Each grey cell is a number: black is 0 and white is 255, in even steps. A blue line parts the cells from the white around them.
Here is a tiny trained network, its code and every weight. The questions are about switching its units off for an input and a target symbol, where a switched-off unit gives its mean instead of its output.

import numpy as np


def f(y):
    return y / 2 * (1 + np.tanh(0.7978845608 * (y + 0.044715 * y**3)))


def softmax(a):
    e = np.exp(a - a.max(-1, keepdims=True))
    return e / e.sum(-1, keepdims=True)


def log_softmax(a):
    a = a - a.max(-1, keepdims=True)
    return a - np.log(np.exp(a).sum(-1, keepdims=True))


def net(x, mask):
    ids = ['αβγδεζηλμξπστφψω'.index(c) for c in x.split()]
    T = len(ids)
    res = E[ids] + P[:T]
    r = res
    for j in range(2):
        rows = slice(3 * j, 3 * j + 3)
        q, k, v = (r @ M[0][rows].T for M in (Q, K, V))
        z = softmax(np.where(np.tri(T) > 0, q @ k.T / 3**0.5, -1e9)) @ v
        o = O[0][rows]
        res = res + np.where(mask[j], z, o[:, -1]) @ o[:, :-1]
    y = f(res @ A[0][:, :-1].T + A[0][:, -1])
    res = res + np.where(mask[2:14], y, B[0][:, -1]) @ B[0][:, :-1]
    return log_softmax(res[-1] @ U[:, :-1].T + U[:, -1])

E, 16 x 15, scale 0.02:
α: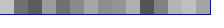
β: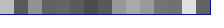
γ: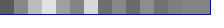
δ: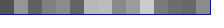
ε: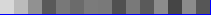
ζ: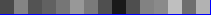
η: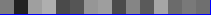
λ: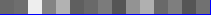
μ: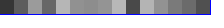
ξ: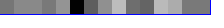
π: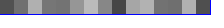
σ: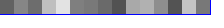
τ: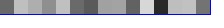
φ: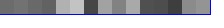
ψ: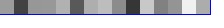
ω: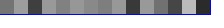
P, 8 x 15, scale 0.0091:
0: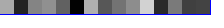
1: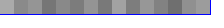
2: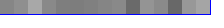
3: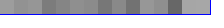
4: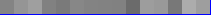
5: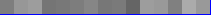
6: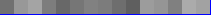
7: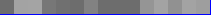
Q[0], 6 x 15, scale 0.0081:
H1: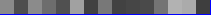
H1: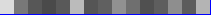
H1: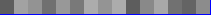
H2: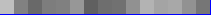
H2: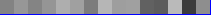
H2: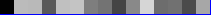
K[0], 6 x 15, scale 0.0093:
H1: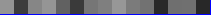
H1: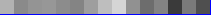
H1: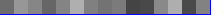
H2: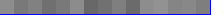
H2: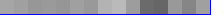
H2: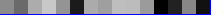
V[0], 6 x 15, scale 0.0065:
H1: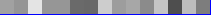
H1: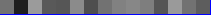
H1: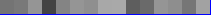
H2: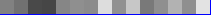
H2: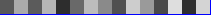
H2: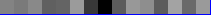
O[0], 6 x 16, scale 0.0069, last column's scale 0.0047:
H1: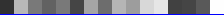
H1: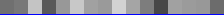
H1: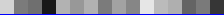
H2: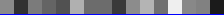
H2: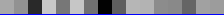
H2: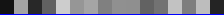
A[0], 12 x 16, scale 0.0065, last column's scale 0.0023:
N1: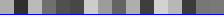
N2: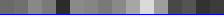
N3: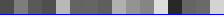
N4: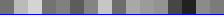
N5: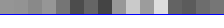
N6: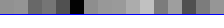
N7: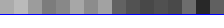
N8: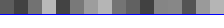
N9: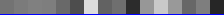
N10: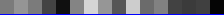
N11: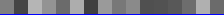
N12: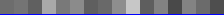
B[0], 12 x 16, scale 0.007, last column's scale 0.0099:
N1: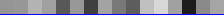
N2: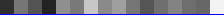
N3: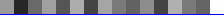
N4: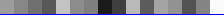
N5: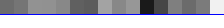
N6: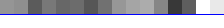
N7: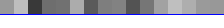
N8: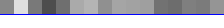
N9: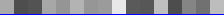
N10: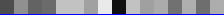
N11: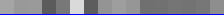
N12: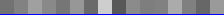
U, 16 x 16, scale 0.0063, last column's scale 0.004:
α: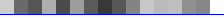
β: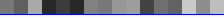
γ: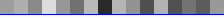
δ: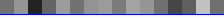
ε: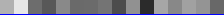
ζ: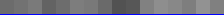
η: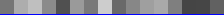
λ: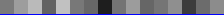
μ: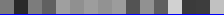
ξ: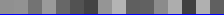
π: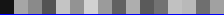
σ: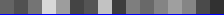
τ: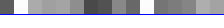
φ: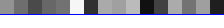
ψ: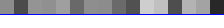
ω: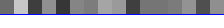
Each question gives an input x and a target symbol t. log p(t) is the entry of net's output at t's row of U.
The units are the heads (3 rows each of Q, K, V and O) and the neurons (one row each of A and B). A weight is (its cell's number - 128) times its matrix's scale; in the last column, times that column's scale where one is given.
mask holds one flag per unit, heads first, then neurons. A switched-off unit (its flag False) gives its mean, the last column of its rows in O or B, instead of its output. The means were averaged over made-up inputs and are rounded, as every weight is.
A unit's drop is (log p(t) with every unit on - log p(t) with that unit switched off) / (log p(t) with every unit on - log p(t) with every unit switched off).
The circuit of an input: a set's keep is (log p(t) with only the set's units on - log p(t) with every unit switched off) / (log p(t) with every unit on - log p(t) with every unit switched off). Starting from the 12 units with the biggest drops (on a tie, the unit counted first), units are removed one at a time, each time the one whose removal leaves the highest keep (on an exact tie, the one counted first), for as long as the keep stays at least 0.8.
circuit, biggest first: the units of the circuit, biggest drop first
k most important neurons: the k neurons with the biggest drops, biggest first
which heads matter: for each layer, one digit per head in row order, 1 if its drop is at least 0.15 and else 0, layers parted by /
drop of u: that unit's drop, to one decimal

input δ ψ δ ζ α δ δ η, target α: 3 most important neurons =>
[N2, N5, N1]
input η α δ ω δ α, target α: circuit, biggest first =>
[H2, N2]
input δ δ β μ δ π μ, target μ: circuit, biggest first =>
[H1, N6, N3]
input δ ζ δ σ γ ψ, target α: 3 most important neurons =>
[N2, N5, N10]
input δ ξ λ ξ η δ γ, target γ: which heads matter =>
00
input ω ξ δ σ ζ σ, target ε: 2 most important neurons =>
[N7, N3]
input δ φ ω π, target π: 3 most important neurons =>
[N2, N10, N6]
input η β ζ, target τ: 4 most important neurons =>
[N2, N5, N3, N4]
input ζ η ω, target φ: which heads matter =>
10
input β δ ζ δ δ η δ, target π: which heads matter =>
11
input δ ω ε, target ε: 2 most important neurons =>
[N7, N4]
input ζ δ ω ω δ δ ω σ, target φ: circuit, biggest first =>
[H1]
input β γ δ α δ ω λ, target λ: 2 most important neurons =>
[N4, N10]
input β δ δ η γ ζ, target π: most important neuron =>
[N6]
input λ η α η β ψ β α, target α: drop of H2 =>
0.9
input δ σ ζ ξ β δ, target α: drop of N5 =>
0.1
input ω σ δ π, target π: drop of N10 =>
0.6
